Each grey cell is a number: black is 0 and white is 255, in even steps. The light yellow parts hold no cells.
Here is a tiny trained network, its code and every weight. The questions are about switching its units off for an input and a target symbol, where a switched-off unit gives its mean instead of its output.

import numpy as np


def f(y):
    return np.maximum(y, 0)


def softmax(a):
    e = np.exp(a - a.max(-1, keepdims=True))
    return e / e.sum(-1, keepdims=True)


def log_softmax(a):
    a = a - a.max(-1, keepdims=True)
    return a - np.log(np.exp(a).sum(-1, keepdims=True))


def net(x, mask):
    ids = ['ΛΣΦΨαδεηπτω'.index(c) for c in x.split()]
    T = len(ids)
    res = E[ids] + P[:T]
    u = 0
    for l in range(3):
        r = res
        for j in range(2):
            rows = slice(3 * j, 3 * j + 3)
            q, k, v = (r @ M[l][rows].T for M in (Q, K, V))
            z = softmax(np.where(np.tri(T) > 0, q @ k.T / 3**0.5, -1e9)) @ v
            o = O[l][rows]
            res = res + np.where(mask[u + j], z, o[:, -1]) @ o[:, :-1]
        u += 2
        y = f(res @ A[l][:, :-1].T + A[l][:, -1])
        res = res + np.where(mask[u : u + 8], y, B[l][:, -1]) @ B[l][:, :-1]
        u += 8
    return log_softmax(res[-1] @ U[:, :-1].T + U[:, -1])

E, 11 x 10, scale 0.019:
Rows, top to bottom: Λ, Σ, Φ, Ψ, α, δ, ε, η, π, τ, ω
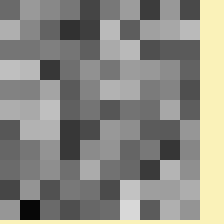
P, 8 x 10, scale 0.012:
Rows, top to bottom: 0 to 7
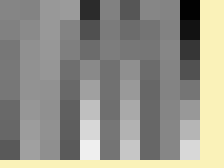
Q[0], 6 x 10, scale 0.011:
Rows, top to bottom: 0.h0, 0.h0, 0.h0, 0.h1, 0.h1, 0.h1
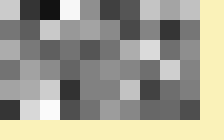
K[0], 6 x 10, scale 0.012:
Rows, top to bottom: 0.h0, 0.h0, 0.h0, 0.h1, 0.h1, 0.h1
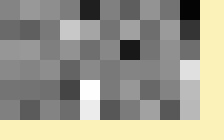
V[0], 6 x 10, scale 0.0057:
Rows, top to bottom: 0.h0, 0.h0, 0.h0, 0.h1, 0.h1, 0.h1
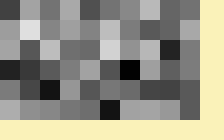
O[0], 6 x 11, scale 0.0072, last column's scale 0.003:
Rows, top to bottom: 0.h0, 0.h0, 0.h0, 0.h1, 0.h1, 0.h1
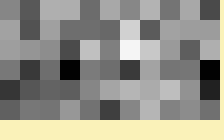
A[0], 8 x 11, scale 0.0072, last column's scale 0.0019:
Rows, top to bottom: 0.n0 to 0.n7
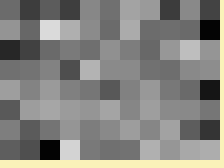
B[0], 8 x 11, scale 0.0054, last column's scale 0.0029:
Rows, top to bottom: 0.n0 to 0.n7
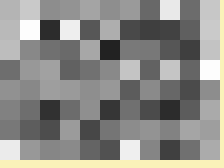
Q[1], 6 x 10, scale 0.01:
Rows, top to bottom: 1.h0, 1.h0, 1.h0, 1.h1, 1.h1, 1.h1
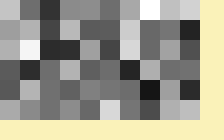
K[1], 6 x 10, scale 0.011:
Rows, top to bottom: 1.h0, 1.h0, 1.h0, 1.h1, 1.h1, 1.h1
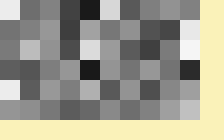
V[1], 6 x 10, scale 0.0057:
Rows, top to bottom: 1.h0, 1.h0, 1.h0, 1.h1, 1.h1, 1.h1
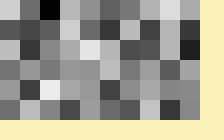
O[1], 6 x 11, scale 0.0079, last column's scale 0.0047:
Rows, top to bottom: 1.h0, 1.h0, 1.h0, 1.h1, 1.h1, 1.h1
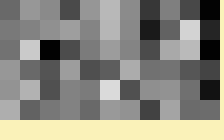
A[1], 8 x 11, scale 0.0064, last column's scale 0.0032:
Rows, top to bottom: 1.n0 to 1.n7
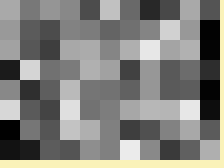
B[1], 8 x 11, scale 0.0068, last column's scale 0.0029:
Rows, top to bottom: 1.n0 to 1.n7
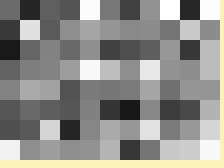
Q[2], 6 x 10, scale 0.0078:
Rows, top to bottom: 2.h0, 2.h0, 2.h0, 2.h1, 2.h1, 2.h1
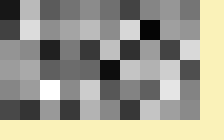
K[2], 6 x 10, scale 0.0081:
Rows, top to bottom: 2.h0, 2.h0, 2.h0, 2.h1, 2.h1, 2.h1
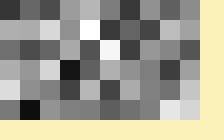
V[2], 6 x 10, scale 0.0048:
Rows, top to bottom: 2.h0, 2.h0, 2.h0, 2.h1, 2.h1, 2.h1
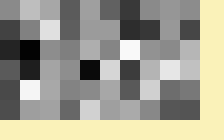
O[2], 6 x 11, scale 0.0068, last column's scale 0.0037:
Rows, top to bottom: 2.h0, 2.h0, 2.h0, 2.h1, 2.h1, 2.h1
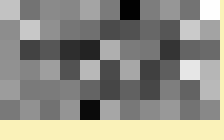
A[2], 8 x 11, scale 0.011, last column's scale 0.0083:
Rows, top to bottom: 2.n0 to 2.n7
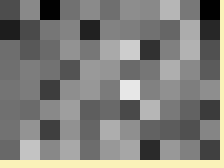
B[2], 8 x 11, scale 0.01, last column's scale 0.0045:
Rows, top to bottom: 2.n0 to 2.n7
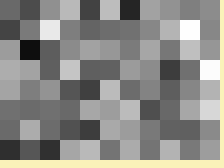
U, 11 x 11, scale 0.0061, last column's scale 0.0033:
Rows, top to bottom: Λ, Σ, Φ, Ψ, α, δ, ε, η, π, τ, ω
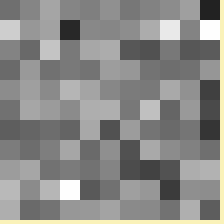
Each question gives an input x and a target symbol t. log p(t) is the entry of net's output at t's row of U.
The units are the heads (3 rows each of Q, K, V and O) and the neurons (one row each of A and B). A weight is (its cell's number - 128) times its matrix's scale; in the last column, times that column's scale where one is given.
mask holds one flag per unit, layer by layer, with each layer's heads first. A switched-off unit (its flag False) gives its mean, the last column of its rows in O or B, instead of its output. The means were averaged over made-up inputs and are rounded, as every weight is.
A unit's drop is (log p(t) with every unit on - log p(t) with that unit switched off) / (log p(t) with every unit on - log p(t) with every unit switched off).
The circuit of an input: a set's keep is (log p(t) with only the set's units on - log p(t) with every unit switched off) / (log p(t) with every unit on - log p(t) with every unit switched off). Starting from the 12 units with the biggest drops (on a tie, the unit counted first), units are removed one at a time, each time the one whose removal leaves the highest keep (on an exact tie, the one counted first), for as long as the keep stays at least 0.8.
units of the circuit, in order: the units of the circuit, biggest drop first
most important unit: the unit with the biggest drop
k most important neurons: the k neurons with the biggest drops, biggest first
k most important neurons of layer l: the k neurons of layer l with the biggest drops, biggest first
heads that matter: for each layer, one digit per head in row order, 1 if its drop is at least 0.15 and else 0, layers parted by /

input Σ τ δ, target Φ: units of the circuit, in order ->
(1.h0 1.n0 0.h0)
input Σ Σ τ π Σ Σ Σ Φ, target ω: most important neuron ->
(2.n2)
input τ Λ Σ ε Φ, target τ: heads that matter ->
00 / 10 / 00
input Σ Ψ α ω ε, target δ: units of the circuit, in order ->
(1.h1 0.h0 1.n3)
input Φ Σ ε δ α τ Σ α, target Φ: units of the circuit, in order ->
(0.h0 1.h0 1.n0 0.h1)
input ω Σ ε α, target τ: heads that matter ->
01 / 10 / 00
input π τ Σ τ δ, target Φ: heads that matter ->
10 / 10 / 00
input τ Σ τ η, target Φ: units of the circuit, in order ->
(1.h0 0.h0 1.n0)
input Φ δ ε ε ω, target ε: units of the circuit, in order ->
(1.h0 1.n5 1.n2 2.n5)
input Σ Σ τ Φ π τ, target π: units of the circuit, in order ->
(1.h0 2.h0 0.h0 1.n0)
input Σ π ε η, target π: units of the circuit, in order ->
(1.h0 2.h0 0.h0 0.h1)
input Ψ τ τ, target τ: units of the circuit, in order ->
(1.h0 0.n7 0.h0)
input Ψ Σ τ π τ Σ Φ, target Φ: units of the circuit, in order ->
(0.h0 1.h0 1.n0)
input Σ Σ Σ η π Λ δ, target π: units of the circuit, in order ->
(0.h0 1.h0)
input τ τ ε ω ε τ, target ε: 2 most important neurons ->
(1.n5 1.n2)
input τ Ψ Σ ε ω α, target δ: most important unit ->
1.h1
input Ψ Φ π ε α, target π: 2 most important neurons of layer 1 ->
(1.n6 1.n0)
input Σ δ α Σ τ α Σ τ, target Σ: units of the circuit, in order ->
(1.h0 1.n7)
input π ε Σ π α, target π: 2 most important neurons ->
(1.n6 2.n3)
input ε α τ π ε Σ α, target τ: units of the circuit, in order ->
(1.h0 0.h1 0.n1)
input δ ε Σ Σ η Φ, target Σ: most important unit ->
0.h1
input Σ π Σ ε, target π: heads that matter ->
10 / 10 / 10
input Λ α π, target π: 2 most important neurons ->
(2.n3 1.n6)
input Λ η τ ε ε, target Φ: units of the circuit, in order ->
(0.h0 1.h0 1.n0)
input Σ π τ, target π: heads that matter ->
00 / 10 / 10
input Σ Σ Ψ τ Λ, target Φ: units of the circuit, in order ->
(1.h0 1.n0 0.h0)
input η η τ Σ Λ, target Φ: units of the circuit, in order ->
(1.h0 0.h0 1.n0)
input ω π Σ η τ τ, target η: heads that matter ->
01 / 10 / 00
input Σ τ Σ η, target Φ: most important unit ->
0.h0
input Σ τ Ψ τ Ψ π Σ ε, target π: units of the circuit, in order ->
(2.h0 0.h0 1.h0)
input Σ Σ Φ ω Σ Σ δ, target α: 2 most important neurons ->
(2.n7 0.n1)
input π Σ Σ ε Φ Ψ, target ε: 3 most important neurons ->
(1.n5 1.n2 2.n5)
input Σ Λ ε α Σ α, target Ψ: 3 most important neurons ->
(2.n6 0.n1 2.n7)
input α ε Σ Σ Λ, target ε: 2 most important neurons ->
(2.n7 1.n0)
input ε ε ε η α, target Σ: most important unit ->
0.h1
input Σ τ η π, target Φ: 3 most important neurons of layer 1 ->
(1.n6 1.n0 1.n7)
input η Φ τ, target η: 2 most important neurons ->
(2.n0 0.n0)
